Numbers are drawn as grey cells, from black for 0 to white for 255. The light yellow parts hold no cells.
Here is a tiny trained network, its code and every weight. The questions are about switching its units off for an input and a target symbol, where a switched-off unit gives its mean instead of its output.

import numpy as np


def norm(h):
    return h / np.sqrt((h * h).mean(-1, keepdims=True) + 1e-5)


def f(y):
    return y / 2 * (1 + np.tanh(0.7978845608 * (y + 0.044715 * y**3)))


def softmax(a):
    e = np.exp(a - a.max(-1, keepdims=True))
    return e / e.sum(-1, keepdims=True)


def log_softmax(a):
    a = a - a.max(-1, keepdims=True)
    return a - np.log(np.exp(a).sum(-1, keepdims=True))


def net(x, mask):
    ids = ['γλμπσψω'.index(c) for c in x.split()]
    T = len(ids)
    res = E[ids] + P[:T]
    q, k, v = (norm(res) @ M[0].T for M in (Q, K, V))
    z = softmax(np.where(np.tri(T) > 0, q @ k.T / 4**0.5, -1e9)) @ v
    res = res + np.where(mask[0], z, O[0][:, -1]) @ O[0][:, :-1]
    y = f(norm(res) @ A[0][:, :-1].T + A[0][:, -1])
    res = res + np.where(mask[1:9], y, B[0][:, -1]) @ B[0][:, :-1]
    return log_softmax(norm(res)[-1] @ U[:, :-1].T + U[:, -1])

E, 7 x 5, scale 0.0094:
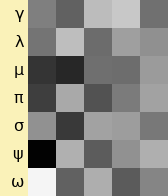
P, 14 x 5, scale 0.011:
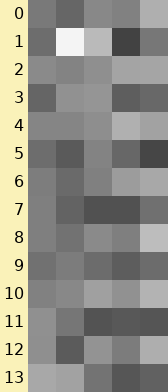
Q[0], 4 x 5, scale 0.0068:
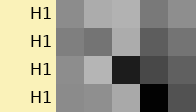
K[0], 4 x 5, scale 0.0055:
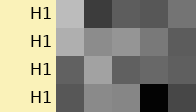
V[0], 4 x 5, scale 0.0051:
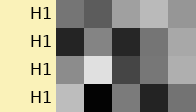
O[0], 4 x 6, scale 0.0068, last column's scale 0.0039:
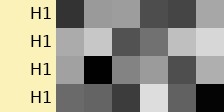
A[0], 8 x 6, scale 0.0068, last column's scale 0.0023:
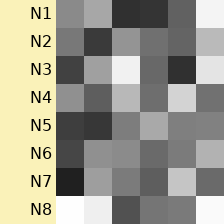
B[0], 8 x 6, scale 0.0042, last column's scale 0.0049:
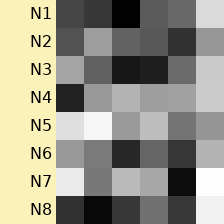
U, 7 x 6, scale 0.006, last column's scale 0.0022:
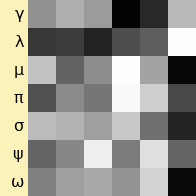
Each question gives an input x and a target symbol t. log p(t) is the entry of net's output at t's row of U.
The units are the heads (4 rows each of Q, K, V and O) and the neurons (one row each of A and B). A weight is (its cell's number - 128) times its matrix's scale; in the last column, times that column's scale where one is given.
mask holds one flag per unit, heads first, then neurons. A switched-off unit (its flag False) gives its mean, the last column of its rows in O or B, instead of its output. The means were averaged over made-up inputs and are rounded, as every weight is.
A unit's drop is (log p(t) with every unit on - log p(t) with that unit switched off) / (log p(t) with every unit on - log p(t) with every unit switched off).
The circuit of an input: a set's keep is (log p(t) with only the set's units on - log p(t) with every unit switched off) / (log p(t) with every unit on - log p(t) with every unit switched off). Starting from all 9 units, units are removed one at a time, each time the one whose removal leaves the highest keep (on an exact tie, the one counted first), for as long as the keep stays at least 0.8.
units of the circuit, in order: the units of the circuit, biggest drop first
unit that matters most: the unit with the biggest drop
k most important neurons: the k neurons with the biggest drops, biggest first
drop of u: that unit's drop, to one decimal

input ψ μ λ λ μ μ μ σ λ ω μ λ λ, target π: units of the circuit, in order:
[N3 H1]
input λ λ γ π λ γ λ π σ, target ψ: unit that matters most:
N8
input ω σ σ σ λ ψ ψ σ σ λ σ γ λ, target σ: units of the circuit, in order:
[H1 N7 N8]
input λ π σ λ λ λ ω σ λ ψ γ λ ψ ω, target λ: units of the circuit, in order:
[N8 N7]
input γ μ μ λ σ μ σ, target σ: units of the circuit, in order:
[N5 H1 N8]
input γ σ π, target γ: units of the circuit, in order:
[H1 N7]
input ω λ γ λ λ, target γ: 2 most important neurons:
[N3 N5]
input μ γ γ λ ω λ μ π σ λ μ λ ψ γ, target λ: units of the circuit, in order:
[N8 N7]
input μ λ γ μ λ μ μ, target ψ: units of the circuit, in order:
[N8 N1 N5]
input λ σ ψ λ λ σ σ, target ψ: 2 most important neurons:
[N7 N8]
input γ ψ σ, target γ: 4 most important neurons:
[N3 N8 N1 N5]
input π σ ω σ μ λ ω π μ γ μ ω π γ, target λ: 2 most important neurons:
[N7 N3]
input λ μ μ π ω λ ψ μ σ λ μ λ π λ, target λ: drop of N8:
0.3
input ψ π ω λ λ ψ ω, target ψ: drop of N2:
0.0
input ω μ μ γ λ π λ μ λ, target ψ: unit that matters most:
N1
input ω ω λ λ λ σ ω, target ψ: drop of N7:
0.4
